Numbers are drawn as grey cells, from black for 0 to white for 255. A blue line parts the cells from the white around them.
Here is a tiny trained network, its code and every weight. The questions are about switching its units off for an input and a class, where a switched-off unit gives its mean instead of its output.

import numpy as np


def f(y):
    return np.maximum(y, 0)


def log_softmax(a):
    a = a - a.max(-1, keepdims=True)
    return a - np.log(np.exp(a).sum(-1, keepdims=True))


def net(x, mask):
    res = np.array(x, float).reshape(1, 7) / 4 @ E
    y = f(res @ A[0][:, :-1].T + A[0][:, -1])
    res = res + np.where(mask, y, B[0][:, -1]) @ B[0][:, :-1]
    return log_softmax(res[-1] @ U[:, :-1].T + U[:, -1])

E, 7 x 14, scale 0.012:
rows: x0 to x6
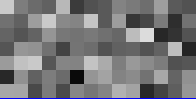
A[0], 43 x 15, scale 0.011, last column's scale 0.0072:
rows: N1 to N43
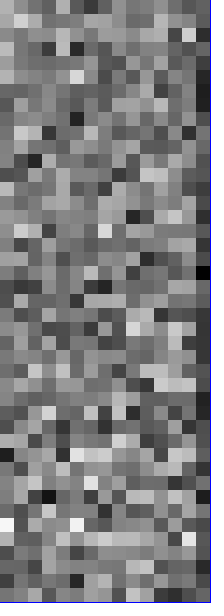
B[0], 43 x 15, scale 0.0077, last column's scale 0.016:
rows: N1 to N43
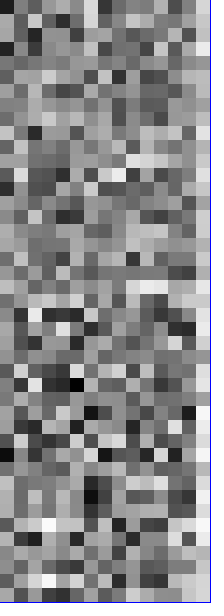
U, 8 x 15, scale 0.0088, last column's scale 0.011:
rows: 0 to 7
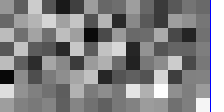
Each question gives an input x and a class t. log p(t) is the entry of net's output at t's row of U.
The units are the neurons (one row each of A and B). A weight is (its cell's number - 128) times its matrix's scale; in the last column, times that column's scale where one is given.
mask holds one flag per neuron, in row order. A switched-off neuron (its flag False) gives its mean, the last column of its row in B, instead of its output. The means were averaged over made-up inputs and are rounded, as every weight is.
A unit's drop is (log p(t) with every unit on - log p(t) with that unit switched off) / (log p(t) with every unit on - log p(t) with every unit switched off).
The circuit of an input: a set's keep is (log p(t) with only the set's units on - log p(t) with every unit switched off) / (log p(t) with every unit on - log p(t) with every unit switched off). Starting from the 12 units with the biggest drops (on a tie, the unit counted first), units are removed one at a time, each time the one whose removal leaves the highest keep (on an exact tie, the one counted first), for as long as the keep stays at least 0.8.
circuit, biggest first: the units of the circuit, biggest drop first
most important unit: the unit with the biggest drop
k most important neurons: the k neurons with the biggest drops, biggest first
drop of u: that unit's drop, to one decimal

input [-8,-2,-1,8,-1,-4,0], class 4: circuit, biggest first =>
N31
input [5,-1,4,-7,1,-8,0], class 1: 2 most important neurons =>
N38, N6
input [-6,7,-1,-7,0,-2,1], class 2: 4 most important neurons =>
N30, N35, N31, N37
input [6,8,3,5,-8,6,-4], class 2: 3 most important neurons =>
N30, N37, N20
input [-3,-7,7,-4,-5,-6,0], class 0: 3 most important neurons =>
N23, N41, N30
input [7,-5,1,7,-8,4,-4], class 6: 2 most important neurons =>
N21, N12
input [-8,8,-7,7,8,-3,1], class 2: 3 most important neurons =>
N35, N30, N20
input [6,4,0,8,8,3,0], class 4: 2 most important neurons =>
N31, N10
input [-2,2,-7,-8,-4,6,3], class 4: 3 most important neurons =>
N39, N3, N23
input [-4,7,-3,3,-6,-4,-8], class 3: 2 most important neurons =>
N13, N27
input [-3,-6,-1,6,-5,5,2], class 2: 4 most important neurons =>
N36, N24, N39, N38
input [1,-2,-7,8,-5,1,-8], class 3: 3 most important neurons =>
N13, N27, N34
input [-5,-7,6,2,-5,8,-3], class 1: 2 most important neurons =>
N42, N40
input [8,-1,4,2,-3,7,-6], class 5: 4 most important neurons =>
N4, N1, N38, N14
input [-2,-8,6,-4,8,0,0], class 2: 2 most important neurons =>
N36, N24
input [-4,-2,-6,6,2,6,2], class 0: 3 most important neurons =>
N28, N38, N2
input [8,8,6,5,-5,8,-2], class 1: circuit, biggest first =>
N42
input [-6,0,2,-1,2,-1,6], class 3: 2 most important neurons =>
N32, N4
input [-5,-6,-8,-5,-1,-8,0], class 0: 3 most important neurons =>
N28, N16, N2
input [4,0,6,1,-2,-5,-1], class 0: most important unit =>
N23
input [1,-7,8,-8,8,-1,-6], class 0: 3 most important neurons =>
N43, N23, N41
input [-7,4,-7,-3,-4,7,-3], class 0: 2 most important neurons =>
N28, N16
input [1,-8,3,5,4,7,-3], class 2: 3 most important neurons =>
N36, N24, N38
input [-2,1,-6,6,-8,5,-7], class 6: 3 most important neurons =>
N21, N12, N32
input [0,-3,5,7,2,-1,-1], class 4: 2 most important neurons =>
N31, N10
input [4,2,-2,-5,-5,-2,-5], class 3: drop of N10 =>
0.2
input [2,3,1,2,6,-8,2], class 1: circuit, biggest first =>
N38
